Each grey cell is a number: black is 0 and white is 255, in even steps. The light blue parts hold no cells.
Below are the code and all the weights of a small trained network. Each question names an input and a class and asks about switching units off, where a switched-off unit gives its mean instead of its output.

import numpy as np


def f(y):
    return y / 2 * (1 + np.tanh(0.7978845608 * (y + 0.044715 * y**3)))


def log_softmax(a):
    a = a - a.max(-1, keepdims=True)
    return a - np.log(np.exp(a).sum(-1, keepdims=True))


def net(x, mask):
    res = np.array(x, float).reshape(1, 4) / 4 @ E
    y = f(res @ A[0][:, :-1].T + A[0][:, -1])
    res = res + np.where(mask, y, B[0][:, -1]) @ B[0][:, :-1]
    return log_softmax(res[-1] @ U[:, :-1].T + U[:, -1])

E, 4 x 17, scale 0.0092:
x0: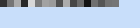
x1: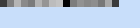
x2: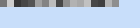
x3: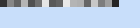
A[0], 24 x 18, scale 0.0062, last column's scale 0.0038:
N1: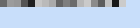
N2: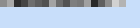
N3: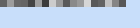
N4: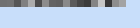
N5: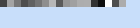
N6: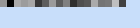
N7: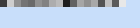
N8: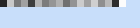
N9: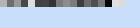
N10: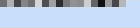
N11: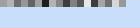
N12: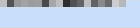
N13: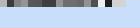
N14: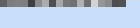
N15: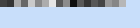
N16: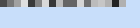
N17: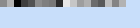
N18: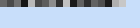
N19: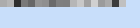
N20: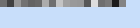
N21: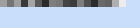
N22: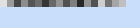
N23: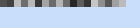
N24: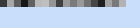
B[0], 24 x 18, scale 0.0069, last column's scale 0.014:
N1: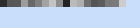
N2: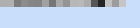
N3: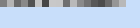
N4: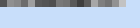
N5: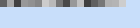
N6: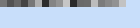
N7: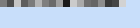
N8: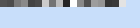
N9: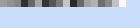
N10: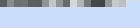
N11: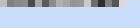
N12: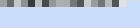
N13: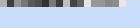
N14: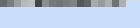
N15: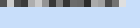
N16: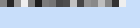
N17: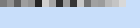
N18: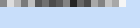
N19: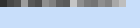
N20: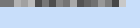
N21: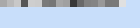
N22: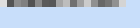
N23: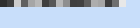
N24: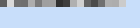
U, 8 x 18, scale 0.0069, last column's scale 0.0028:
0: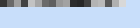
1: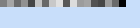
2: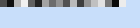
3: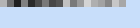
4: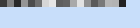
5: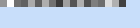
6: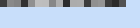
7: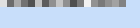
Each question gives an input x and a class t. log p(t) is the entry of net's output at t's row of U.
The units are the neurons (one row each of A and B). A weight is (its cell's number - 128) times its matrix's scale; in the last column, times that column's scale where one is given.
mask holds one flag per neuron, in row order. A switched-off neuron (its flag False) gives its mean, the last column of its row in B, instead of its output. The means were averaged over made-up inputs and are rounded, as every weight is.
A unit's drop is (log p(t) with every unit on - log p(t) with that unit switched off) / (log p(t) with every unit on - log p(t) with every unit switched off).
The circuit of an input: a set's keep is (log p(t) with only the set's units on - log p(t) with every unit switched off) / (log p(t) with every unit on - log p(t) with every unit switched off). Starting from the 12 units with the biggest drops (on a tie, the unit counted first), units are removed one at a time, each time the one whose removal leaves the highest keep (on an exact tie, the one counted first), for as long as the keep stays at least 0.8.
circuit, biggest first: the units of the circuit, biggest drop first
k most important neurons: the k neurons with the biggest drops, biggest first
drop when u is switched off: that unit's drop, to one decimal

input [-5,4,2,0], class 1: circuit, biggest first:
N3
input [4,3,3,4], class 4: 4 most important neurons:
N23, N5, N24, N21
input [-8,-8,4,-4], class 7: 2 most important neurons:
N11, N12
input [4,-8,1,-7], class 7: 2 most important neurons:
N2, N22
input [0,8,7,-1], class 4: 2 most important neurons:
N5, N24
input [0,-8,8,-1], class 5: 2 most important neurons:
N8, N18
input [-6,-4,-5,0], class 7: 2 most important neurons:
N17, N8
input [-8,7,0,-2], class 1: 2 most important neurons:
N3, N11
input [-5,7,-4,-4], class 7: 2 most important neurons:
N12, N11
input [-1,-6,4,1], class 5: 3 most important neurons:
N8, N1, N16
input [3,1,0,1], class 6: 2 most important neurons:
N9, N13
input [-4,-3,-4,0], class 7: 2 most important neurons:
N17, N8
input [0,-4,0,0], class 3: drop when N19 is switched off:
-0.1
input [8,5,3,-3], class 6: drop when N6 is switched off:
0.0
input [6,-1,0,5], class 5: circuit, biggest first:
N24
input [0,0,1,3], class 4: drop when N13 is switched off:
0.1
